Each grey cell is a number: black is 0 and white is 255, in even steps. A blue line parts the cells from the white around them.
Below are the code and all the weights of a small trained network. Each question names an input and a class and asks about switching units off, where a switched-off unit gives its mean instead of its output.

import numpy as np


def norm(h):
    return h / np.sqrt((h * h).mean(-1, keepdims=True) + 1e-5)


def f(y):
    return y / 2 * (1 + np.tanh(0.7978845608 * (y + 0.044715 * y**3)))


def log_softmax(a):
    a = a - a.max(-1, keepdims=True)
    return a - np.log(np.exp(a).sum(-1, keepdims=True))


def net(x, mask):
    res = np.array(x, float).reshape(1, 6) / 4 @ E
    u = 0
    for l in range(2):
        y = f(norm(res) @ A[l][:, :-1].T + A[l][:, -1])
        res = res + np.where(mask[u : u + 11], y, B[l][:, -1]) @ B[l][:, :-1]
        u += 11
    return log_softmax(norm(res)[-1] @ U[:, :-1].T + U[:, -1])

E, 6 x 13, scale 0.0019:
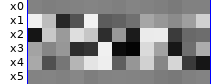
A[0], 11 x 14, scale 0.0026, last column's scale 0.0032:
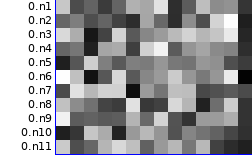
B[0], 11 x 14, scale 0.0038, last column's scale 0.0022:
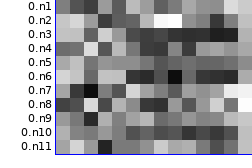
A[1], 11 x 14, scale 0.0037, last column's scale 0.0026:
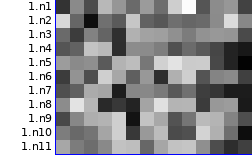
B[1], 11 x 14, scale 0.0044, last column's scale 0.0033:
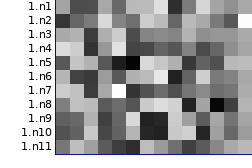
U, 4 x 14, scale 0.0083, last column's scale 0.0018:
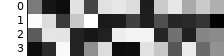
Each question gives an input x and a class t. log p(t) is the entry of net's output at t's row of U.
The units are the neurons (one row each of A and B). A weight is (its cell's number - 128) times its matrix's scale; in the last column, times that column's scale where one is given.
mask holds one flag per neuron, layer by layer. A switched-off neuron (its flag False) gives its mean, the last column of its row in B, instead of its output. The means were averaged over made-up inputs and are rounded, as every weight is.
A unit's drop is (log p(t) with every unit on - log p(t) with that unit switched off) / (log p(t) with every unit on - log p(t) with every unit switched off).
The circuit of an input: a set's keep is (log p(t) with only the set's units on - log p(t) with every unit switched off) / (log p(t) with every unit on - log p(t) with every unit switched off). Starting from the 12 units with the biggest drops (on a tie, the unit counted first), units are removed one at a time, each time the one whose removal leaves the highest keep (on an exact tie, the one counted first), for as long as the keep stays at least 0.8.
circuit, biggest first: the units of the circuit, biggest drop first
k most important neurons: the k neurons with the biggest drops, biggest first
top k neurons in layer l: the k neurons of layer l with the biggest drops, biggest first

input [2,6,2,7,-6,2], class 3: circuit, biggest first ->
(0.n8)
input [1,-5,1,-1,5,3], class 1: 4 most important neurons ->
(0.n10; 1.n7; 1.n4; 0.n2)
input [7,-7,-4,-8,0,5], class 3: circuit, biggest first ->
(1.n10; 1.n9)
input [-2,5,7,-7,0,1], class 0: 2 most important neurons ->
(0.n7; 1.n6)
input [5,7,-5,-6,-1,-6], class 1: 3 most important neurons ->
(0.n3; 0.n6; 0.n7)
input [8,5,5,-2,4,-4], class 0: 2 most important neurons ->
(0.n7; 1.n6)
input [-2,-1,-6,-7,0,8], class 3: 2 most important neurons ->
(1.n10; 0.n7)
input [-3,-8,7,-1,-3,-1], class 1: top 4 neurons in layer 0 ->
(0.n10; 0.n1; 0.n9; 0.n5)
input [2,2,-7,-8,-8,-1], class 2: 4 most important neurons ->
(0.n2; 0.n7; 0.n8; 1.n8)
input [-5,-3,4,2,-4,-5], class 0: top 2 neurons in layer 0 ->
(0.n7; 0.n11)
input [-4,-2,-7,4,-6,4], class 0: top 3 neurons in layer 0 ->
(0.n9; 0.n1; 0.n11)
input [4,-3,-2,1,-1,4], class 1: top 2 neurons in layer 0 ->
(0.n7; 0.n10)
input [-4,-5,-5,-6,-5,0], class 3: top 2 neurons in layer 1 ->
(1.n9; 1.n10)
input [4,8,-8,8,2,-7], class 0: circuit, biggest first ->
(1.n2)
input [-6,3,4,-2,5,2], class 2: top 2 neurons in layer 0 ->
(0.n11; 0.n1)
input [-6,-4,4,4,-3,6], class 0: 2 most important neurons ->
(0.n3; 0.n6)
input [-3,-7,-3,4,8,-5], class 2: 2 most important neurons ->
(1.n5; 0.n11)
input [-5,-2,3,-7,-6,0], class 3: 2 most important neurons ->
(1.n9; 0.n4)
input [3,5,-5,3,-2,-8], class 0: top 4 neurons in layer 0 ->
(0.n9; 0.n1; 0.n10; 0.n4)
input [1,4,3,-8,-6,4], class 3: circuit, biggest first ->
(1.n9)
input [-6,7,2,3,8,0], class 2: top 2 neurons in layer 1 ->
(1.n5; 1.n11)
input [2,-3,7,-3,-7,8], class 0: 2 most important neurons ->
(0.n7; 1.n1)
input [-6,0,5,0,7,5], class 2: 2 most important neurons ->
(1.n5; 0.n11)
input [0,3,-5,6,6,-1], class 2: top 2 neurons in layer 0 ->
(0.n11; 0.n7)
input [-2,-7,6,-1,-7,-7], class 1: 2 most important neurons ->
(0.n10; 1.n7)
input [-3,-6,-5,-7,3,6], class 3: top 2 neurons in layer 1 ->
(1.n10; 1.n9)
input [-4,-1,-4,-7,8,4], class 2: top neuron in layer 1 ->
(1.n5)
